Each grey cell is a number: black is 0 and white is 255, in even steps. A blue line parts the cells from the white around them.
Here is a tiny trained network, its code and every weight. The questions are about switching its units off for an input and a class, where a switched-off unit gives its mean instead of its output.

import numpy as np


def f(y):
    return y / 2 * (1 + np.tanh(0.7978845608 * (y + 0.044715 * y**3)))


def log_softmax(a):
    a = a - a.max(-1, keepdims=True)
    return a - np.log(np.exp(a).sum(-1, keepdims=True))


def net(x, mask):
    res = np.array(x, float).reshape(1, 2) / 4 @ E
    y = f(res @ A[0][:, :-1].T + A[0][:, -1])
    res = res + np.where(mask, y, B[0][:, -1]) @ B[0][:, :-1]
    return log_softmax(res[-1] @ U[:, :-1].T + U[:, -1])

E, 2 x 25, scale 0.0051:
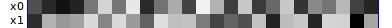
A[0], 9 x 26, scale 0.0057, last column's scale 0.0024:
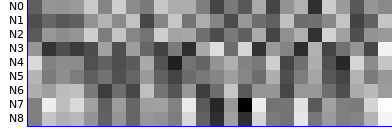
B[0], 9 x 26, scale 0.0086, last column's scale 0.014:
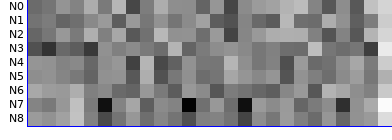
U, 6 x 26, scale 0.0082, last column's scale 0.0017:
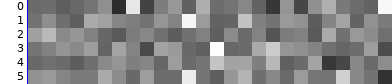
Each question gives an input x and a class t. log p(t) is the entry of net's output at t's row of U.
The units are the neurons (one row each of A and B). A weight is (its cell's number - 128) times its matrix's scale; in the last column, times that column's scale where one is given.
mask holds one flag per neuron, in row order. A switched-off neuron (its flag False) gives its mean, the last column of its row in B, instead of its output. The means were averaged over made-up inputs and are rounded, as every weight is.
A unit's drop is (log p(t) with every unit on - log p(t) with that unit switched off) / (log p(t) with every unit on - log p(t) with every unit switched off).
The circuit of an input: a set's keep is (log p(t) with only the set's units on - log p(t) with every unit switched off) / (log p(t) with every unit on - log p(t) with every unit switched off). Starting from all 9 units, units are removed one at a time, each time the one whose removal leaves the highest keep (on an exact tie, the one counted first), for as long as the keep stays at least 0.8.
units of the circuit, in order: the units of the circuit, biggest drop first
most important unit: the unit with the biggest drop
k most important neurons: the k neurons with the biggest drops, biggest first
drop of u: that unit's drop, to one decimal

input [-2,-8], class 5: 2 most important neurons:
(N7, N4)
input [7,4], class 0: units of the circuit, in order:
(N1)
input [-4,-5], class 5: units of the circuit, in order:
(N7, N4)
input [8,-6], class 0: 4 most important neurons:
(N1, N0, N2, N4)
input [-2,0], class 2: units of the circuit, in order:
(N2, N0)
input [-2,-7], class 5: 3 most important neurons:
(N7, N4, N6)
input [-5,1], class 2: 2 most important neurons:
(N6, N3)
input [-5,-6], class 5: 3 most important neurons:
(N7, N4, N5)
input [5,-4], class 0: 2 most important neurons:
(N0, N2)
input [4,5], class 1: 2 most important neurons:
(N7, N1)
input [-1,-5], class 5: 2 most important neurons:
(N7, N4)
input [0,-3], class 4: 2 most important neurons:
(N6, N1)
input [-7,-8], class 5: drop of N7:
0.2
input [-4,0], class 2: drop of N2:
0.1
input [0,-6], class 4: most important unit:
N3
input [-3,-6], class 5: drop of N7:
0.2
